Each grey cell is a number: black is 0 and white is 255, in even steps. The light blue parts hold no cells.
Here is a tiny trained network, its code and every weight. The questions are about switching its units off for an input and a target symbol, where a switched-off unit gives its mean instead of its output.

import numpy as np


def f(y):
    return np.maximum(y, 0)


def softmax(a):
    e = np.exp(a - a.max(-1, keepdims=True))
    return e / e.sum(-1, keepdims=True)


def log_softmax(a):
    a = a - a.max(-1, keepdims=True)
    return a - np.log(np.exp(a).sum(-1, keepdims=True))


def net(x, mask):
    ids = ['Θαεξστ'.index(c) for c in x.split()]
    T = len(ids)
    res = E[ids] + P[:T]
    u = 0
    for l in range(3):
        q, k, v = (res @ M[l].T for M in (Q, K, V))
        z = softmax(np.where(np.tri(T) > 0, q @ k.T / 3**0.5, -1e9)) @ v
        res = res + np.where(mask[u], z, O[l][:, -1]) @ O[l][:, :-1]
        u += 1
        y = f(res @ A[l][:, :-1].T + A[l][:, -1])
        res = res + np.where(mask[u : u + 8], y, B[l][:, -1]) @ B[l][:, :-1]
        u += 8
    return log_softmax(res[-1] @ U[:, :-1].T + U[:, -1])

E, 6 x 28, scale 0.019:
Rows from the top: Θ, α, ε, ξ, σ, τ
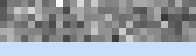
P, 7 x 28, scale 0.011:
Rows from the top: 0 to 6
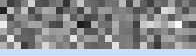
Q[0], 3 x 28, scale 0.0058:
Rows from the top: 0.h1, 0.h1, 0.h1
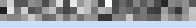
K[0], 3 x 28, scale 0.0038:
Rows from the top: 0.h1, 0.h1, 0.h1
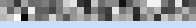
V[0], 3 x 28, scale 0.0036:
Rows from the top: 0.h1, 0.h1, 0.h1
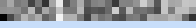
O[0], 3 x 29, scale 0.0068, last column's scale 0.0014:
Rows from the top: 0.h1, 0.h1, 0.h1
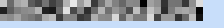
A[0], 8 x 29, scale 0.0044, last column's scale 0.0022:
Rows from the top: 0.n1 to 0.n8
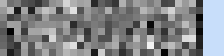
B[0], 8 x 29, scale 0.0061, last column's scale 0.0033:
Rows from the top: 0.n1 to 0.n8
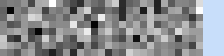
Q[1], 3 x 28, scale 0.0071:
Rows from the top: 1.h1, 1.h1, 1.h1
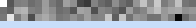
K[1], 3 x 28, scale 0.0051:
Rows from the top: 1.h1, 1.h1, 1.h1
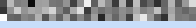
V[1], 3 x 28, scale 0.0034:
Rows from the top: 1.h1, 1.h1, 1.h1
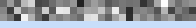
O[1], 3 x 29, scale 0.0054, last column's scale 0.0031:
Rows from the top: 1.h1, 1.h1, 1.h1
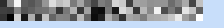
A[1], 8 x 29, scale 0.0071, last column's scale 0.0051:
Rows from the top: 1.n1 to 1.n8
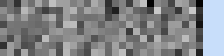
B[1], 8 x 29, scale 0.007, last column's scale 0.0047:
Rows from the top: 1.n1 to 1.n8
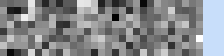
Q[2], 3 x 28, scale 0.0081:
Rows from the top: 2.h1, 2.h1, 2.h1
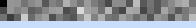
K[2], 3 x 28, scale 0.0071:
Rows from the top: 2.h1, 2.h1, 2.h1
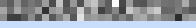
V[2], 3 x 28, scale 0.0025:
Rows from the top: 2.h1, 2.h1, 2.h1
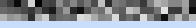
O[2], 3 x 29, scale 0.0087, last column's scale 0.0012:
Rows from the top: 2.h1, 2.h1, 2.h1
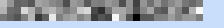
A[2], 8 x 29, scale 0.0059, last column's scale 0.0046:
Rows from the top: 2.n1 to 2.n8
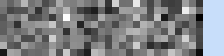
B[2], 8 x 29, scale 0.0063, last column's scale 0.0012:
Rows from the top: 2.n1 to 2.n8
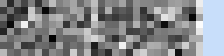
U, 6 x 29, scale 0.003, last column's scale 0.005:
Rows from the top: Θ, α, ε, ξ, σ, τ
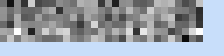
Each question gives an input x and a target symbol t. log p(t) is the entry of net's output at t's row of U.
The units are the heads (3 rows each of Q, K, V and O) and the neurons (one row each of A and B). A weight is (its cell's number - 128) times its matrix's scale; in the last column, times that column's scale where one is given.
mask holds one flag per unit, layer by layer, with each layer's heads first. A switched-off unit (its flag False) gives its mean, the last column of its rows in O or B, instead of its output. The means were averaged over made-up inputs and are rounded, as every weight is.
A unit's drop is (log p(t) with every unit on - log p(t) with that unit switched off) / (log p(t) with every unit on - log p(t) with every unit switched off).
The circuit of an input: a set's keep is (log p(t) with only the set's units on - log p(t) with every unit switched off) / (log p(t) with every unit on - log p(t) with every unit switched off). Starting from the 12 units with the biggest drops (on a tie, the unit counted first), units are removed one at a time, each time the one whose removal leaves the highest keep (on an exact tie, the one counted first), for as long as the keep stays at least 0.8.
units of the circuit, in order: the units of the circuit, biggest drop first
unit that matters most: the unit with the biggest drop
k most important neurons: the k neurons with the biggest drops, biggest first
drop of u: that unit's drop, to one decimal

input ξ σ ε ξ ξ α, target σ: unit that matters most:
1.h1
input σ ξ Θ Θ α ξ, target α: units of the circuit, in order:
[0.h1; 1.n4; 1.h1]
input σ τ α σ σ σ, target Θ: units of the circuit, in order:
[0.n2; 1.h1; 0.h1]
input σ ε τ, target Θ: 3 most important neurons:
[2.n2; 1.n6; 0.n2]
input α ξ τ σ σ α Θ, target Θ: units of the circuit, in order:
[1.n1; 2.h1; 2.n6]
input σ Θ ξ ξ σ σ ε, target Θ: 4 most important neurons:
[2.n3; 0.n8; 0.n1; 0.n5]
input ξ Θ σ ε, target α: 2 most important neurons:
[1.n4; 0.n7]
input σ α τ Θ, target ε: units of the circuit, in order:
[2.n8; 2.h1; 0.h1]
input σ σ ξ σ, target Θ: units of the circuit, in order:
[0.n2; 0.h1; 1.h1]
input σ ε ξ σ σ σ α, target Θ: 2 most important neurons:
[1.n2; 0.n5]
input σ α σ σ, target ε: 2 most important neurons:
[2.n8; 0.n2]
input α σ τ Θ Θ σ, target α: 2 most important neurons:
[1.n4; 0.n2]
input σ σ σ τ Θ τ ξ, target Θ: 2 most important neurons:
[2.n2; 1.n6]
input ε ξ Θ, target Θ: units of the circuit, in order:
[1.n1]
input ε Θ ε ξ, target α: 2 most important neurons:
[1.n4; 0.n7]
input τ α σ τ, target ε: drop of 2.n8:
0.9
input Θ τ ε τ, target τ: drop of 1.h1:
1.0
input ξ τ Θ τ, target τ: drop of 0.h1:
0.1
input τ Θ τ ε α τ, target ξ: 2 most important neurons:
[2.n4; 0.n2]
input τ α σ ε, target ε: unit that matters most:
2.n8
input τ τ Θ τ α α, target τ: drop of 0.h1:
0.1
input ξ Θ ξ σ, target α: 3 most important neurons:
[1.n4; 0.n2; 0.n7]
